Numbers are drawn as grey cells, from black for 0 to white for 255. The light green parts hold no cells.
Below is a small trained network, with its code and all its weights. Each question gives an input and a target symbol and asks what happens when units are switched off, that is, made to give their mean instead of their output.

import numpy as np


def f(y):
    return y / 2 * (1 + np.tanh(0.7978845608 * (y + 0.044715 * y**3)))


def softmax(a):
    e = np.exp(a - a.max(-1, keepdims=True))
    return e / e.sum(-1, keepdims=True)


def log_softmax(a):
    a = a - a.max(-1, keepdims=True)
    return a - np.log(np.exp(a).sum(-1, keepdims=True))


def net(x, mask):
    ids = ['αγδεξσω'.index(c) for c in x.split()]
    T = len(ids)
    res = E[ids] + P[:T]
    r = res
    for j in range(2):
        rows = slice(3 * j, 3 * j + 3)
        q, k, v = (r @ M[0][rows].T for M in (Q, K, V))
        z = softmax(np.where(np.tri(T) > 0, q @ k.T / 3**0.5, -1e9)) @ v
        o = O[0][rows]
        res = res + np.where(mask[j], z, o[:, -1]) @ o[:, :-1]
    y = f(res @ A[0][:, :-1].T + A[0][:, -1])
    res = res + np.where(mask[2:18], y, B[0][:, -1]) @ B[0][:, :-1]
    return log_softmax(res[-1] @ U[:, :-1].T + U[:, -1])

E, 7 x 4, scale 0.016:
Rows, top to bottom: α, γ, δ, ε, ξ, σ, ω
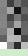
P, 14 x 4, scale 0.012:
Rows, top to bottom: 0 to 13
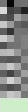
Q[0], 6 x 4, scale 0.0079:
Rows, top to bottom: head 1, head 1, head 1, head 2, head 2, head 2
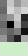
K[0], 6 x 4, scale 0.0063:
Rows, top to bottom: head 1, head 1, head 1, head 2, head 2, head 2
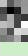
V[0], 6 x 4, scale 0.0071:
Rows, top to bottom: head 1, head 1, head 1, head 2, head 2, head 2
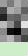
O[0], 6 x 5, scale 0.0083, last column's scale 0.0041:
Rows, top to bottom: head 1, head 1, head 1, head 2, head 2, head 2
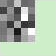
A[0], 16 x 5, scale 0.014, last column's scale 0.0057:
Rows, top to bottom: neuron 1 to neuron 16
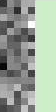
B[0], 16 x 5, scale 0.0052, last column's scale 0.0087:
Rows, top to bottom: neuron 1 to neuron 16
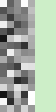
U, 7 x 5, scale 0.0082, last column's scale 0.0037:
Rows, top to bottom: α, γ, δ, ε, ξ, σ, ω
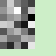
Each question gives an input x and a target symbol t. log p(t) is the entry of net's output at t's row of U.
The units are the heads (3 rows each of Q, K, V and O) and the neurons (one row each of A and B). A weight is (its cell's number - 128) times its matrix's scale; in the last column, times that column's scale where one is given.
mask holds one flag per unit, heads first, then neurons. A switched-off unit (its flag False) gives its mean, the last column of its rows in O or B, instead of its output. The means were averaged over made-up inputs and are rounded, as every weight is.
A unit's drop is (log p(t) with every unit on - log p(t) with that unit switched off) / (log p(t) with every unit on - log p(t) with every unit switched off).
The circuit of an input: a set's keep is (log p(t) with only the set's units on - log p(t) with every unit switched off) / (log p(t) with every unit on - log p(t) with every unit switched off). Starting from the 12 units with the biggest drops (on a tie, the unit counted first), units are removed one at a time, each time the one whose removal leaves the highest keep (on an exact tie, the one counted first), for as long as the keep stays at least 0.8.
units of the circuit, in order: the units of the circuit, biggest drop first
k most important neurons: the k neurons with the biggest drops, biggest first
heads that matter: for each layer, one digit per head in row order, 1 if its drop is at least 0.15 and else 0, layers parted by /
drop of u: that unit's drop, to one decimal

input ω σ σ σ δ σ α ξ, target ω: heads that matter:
00
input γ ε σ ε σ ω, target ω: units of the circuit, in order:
(neuron 14)
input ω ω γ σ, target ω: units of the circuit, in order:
(head 2; neuron 5)
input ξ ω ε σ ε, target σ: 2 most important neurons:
(neuron 14; neuron 10)
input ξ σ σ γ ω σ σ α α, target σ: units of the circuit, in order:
(neuron 14; neuron 16)
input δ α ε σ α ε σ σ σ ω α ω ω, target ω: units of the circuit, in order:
(neuron 14; neuron 7)
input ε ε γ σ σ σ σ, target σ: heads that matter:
00
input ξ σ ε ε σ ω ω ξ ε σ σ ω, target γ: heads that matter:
11
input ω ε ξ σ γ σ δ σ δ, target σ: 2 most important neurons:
(neuron 14; neuron 10)
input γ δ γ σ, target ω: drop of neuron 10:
-0.1
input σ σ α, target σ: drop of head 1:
0.2
